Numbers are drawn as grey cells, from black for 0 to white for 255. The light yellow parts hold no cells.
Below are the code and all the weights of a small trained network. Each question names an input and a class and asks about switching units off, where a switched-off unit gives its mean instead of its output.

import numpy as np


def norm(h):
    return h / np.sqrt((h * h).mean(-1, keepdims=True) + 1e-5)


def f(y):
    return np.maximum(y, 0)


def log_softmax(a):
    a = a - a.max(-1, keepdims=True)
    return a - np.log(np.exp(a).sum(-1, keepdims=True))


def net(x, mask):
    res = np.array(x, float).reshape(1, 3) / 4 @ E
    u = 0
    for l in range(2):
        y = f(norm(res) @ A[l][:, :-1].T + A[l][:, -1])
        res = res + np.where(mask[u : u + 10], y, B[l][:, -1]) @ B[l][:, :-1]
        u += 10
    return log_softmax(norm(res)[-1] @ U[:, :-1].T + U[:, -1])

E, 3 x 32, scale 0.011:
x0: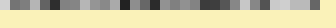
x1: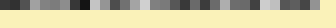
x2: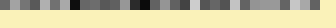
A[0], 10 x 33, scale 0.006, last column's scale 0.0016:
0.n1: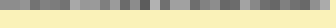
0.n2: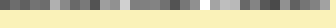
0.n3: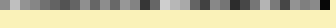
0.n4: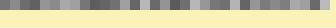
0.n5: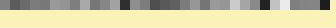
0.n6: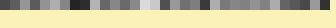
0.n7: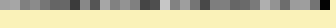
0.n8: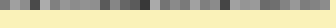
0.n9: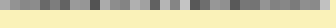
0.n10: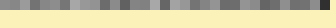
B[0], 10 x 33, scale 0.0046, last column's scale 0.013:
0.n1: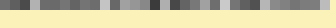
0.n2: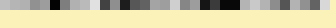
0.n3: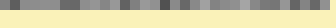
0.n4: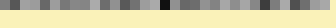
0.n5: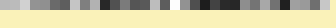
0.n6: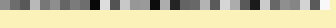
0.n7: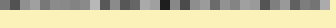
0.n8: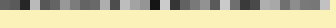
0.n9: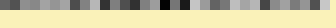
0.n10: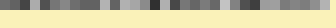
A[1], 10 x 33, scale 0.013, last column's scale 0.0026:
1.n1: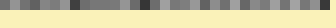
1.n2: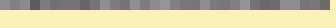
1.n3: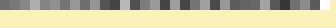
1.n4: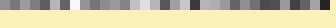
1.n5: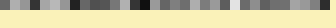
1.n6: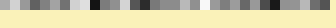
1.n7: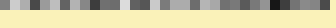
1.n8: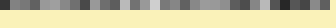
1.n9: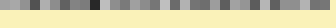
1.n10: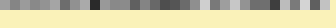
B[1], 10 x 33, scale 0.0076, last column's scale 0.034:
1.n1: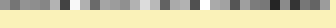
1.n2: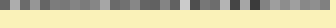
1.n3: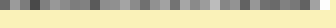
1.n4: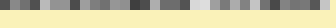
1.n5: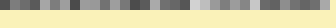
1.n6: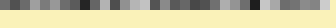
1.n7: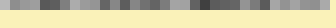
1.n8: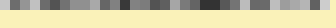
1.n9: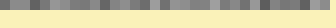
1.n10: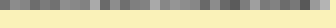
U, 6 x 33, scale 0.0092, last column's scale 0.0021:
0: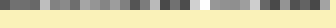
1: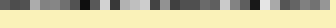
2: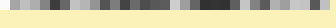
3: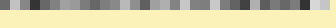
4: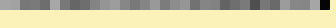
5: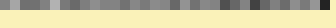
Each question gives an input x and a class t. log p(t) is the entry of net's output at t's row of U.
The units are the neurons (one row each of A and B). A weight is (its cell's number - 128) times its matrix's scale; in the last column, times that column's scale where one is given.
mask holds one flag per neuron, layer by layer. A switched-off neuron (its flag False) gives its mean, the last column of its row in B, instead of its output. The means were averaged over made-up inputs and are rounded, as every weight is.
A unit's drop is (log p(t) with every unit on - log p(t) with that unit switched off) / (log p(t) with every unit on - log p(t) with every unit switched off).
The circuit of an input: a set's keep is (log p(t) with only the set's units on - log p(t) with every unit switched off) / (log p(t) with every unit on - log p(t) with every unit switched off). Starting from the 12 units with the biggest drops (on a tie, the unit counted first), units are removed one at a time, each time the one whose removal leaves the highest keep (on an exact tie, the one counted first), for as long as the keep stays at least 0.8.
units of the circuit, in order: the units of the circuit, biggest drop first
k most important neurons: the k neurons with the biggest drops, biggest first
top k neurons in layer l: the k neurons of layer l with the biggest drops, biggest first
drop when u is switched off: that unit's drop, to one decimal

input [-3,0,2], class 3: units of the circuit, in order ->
[1.n3]
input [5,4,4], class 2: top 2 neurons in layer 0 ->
[0.n9, 0.n6]
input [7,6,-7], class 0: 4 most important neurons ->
[1.n6, 1.n8, 0.n2, 1.n7]
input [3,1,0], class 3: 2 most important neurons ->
[1.n8, 0.n5]
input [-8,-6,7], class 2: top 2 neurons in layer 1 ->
[1.n7, 1.n8]
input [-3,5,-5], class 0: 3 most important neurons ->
[1.n6, 1.n4, 0.n8]
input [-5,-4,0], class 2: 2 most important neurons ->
[0.n6, 1.n7]
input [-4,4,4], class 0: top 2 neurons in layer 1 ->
[1.n6, 1.n7]
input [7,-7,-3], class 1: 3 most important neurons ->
[1.n6, 0.n2, 1.n8]
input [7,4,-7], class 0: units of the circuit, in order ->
[0.n2, 1.n4]
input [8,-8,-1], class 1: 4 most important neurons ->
[1.n6, 0.n2, 1.n8, 1.n7]
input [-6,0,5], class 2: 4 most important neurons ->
[1.n8, 0.n9, 1.n7, 1.n4]
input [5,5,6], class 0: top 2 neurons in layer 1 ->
[1.n6, 1.n8]
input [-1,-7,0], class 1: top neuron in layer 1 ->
[1.n6]
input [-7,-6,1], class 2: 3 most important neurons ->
[1.n7, 0.n6, 1.n8]
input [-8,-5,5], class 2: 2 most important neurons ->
[1.n7, 1.n8]
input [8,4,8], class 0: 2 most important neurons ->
[1.n8, 0.n2]
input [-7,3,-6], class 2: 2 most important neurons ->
[1.n8, 1.n7]
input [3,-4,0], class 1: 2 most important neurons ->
[0.n2, 1.n8]
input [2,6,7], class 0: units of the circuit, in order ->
[1.n6]
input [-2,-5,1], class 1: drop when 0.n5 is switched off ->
0.0
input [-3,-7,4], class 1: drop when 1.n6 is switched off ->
1.3
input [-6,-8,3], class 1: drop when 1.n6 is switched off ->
1.6
